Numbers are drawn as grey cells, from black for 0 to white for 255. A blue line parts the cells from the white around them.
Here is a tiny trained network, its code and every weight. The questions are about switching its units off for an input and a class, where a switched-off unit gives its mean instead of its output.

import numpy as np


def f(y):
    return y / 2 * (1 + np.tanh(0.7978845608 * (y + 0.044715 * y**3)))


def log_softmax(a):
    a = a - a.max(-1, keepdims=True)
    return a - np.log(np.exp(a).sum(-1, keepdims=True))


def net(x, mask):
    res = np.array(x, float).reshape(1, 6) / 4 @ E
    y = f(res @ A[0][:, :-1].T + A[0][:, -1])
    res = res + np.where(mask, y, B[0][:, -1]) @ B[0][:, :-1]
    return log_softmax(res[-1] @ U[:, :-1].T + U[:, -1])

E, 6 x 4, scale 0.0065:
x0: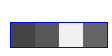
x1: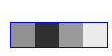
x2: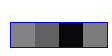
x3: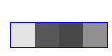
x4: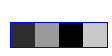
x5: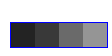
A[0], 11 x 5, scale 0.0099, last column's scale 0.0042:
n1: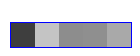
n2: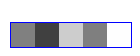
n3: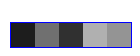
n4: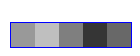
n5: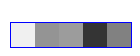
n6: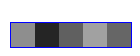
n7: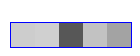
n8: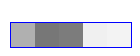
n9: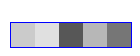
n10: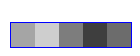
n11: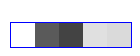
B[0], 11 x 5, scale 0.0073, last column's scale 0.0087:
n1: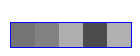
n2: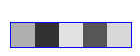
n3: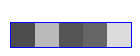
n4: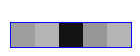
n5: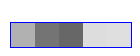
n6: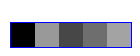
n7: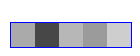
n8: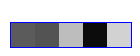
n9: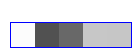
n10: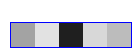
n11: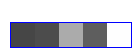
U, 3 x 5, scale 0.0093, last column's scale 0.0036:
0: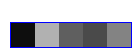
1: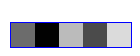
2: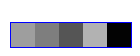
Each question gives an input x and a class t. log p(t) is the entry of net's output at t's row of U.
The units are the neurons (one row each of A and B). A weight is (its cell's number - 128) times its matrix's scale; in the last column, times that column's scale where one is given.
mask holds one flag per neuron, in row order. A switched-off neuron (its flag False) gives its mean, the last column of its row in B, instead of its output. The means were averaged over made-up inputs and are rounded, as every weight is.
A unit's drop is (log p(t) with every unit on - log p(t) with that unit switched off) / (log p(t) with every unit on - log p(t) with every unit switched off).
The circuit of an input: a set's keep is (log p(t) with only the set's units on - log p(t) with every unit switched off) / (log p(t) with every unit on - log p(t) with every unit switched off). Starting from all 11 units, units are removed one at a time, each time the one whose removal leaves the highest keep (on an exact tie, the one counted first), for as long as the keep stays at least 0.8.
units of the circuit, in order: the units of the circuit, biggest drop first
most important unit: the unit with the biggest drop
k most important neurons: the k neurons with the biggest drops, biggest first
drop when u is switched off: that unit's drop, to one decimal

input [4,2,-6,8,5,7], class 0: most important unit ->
n6
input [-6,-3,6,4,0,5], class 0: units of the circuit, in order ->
(n3 n6)
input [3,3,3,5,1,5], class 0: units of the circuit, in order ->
(n6 n7)
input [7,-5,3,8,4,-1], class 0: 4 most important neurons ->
(n2 n9 n7 n5)
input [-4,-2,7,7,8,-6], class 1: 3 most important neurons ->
(n11 n8 n7)
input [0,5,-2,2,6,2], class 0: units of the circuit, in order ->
(n3 n6)
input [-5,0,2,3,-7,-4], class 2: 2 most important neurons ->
(n5 n10)
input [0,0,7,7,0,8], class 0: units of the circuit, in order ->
(n6 n3)
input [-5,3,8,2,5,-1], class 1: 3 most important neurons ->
(n7 n11 n9)
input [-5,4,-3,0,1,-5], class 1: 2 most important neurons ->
(n8 n11)
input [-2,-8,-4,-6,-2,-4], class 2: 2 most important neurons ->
(n10 n5)
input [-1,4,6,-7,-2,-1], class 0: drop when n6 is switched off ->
-0.2
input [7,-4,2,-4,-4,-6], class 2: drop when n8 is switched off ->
0.1
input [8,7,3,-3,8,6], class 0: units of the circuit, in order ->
(n3)
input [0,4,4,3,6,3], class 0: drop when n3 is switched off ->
0.2
